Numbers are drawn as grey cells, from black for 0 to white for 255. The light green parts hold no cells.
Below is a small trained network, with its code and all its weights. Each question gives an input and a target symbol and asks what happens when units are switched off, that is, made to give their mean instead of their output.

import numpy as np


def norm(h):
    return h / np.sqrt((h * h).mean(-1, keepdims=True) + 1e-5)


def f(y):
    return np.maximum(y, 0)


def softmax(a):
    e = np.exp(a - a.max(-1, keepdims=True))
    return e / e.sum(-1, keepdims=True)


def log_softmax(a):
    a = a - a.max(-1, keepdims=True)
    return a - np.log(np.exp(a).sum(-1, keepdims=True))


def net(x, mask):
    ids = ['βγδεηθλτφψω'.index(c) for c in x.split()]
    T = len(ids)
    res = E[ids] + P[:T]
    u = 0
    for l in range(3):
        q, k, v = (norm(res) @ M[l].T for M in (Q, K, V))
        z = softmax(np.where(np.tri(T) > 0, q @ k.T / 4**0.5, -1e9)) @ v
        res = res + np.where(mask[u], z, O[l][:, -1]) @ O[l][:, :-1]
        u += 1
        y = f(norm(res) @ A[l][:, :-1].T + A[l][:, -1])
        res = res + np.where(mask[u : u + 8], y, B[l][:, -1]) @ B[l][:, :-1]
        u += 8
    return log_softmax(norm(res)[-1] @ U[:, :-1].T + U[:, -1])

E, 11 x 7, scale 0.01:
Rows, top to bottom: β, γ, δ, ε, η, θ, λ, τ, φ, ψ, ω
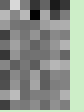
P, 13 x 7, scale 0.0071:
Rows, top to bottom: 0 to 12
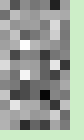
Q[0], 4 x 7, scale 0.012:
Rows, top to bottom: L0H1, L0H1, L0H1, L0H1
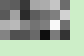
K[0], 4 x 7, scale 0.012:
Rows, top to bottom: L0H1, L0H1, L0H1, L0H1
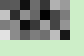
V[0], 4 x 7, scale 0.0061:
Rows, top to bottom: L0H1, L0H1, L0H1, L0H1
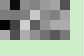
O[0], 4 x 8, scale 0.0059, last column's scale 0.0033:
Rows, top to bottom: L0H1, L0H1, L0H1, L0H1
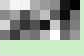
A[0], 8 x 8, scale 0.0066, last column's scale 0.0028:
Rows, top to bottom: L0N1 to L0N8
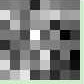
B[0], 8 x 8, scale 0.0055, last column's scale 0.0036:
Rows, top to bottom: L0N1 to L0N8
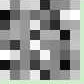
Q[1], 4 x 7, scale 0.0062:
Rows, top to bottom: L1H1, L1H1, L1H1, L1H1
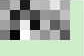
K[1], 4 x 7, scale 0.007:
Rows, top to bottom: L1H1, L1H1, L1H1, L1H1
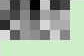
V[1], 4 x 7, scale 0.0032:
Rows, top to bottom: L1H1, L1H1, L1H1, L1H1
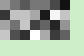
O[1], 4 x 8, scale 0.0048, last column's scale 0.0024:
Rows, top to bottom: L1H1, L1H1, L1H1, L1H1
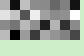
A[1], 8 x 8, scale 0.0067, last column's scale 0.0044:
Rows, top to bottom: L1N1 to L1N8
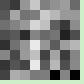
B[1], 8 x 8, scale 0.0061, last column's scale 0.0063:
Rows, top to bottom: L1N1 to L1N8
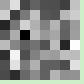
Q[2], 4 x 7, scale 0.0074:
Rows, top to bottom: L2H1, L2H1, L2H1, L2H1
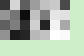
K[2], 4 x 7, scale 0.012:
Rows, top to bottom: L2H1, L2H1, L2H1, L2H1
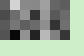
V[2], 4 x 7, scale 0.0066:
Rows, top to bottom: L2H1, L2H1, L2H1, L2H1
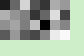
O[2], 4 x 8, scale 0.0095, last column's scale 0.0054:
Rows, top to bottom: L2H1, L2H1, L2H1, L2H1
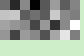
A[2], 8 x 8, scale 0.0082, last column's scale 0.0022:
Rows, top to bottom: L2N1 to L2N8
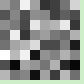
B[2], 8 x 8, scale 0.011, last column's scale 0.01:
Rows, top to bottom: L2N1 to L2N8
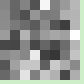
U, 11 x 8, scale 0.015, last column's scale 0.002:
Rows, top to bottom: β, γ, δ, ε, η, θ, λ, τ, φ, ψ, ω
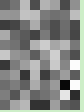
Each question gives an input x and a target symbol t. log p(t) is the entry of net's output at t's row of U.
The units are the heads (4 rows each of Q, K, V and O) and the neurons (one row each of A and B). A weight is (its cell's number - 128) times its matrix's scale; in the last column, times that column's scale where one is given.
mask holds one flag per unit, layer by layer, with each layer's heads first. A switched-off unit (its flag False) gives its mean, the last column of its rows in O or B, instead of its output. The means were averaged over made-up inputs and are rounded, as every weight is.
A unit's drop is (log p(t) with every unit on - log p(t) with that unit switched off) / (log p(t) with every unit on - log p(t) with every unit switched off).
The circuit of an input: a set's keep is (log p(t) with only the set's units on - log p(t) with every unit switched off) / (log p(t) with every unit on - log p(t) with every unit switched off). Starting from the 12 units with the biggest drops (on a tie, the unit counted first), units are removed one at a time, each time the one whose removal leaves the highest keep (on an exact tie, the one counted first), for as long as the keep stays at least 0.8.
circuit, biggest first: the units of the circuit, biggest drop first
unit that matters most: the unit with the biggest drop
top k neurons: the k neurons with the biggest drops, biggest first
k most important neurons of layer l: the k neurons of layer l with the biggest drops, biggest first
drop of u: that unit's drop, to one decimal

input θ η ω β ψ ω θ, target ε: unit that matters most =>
L0H1
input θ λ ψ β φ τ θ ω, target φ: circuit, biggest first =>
(L0H1, L1N5)
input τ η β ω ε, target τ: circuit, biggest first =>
(L0H1, L2N8)
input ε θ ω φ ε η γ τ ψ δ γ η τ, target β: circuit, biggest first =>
(L0H1, L2N6)
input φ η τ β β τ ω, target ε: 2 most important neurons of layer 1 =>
(L1N1, L1N5)
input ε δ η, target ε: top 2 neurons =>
(L2N3, L0N2)
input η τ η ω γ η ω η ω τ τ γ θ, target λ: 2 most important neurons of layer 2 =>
(L2N4, L2N3)
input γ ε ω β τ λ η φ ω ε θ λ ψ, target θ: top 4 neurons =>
(L0N6, L0N7, L2N6, L2N4)
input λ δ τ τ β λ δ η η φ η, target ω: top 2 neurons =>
(L0N7, L0N2)
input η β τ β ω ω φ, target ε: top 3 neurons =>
(L1N1, L1N5, L2N6)
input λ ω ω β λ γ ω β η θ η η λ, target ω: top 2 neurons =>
(L0N7, L0N2)
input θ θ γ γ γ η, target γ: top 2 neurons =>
(L2N6, L2N8)
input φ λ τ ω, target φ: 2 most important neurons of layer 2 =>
(L2N1, L2N6)
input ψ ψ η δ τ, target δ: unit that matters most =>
L0H1
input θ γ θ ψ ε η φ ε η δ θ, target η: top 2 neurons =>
(L1N4, L2N4)
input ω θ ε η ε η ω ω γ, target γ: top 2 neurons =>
(L2N6, L2N8)
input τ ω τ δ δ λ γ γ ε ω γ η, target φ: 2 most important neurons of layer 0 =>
(L0N6, L0N5)
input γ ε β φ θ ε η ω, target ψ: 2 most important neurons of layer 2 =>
(L2N4, L2N6)
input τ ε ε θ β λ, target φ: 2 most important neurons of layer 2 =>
(L2N3, L2N1)
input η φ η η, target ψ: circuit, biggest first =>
(L2H1)
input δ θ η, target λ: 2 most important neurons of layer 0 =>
(L0N7, L0N6)
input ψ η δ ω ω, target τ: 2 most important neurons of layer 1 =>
(L1N7, L1N5)
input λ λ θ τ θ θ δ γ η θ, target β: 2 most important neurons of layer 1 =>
(L1N3, L1N6)
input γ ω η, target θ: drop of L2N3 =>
0.2
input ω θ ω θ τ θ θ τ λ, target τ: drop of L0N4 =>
0.1
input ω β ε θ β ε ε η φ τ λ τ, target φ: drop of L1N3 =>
0.2
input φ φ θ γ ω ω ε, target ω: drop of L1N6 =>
0.2
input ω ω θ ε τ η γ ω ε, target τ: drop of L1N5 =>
0.0
